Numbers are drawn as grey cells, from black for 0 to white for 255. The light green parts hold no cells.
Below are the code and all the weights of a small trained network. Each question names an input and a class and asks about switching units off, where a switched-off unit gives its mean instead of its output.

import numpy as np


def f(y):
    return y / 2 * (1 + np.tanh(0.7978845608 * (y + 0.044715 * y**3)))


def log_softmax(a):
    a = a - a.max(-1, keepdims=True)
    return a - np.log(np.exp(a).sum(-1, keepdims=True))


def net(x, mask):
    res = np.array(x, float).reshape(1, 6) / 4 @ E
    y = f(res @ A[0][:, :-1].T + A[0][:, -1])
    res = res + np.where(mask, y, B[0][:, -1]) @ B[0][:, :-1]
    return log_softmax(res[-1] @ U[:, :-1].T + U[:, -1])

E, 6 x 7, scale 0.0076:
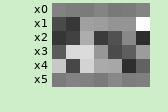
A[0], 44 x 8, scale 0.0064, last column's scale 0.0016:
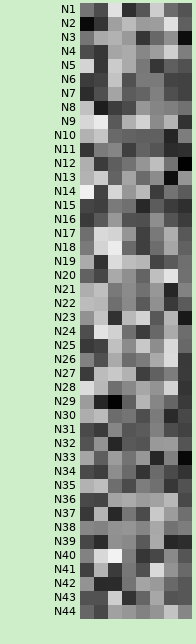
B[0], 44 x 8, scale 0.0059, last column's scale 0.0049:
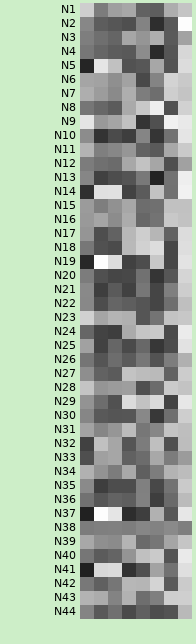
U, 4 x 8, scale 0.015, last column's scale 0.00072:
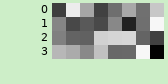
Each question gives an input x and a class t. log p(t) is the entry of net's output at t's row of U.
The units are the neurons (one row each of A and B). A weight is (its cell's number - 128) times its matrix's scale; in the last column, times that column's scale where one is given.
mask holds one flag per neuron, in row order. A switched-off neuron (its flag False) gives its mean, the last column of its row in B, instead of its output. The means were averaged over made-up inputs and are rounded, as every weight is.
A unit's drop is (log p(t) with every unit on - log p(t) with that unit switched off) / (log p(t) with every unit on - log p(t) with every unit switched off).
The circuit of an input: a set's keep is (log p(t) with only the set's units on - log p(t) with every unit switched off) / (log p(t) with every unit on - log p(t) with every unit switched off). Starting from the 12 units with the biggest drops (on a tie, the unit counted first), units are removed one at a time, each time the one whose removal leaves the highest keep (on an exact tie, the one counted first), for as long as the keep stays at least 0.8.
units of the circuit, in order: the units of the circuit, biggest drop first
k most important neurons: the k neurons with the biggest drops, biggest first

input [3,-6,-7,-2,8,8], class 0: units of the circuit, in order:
[N14]
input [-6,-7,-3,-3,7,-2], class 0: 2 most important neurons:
[N14; N19]
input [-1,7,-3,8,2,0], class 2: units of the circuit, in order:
[N18; N24]
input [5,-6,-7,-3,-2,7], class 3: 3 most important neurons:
[N9; N23; N28]
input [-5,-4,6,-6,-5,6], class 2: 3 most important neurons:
[N29; N42; N8]
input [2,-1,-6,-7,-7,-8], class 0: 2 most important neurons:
[N37; N41]
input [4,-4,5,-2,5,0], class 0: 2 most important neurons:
[N19; N5]
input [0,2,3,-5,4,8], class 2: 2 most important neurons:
[N37; N41]
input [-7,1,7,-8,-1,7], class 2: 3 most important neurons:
[N29; N8; N42]
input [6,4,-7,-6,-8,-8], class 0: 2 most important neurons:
[N37; N41]
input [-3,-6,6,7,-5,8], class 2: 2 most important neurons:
[N24; N18]
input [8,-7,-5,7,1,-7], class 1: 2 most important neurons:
[N13; N10]
